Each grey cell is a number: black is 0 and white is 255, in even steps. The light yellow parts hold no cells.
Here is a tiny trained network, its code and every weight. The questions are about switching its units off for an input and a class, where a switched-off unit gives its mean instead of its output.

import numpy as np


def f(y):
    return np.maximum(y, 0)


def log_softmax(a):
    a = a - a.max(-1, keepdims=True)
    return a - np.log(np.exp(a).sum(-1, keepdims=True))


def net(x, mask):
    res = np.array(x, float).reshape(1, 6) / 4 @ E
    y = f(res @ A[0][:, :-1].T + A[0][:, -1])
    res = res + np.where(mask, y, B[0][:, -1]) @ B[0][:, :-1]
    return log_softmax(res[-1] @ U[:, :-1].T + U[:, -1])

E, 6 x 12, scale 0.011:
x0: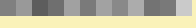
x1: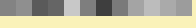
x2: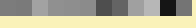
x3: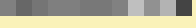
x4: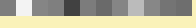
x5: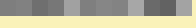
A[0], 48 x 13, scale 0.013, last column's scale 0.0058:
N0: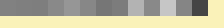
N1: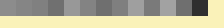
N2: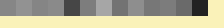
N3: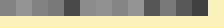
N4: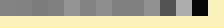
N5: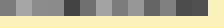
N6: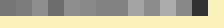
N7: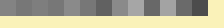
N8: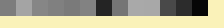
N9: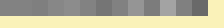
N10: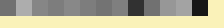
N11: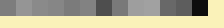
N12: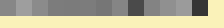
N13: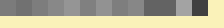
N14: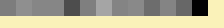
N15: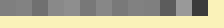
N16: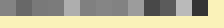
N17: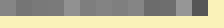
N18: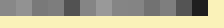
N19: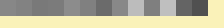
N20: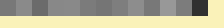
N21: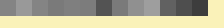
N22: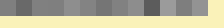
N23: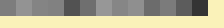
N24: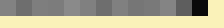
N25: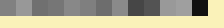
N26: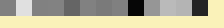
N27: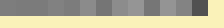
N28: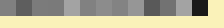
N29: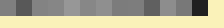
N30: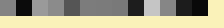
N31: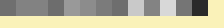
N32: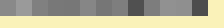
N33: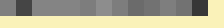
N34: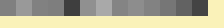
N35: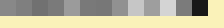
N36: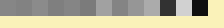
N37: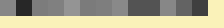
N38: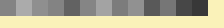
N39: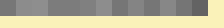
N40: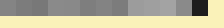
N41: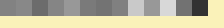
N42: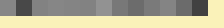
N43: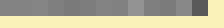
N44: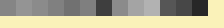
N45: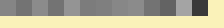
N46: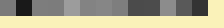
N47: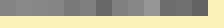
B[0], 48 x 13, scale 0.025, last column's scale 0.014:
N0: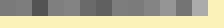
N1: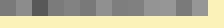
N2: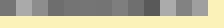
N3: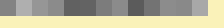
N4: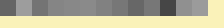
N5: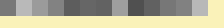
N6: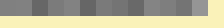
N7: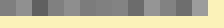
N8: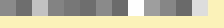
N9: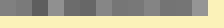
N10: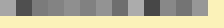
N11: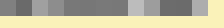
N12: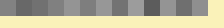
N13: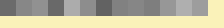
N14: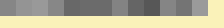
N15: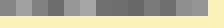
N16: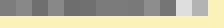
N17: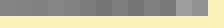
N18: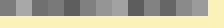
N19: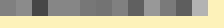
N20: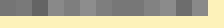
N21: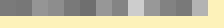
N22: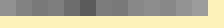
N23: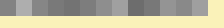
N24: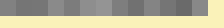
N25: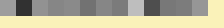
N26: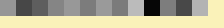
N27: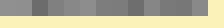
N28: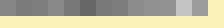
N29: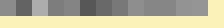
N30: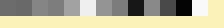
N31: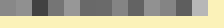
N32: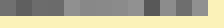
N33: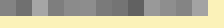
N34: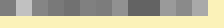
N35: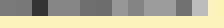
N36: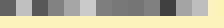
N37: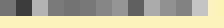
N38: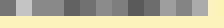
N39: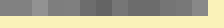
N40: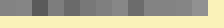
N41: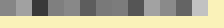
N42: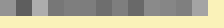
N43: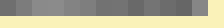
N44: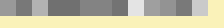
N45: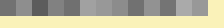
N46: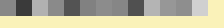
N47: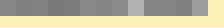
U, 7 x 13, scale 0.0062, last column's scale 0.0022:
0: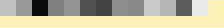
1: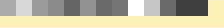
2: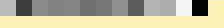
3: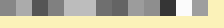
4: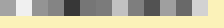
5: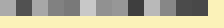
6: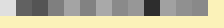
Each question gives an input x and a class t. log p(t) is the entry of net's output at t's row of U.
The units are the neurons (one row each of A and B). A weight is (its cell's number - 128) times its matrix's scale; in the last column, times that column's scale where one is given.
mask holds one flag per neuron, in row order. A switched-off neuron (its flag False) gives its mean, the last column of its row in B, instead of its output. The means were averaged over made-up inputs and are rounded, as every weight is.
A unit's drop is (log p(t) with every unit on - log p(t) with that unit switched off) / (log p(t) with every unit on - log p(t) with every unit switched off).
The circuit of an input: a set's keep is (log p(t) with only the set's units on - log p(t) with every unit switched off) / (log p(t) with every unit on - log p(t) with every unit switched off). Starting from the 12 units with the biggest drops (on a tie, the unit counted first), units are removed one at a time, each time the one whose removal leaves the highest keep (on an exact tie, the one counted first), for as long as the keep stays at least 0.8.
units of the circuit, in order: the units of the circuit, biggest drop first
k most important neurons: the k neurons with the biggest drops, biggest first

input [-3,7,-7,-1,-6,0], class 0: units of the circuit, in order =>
N35
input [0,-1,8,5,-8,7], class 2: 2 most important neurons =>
N16; N28
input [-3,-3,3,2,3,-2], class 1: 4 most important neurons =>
N8; N44; N21; N11
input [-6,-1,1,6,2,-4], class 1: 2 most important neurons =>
N8; N44
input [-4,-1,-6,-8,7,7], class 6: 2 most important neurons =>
N26; N10
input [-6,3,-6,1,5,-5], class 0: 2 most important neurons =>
N41; N19
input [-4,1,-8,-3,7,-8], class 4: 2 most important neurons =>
N5; N38
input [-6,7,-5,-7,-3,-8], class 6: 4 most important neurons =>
N26; N10; N25; N12
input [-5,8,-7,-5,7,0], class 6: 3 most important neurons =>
N26; N10; N25
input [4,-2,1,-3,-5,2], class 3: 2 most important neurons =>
N36; N4
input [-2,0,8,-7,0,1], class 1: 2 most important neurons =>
N8; N44
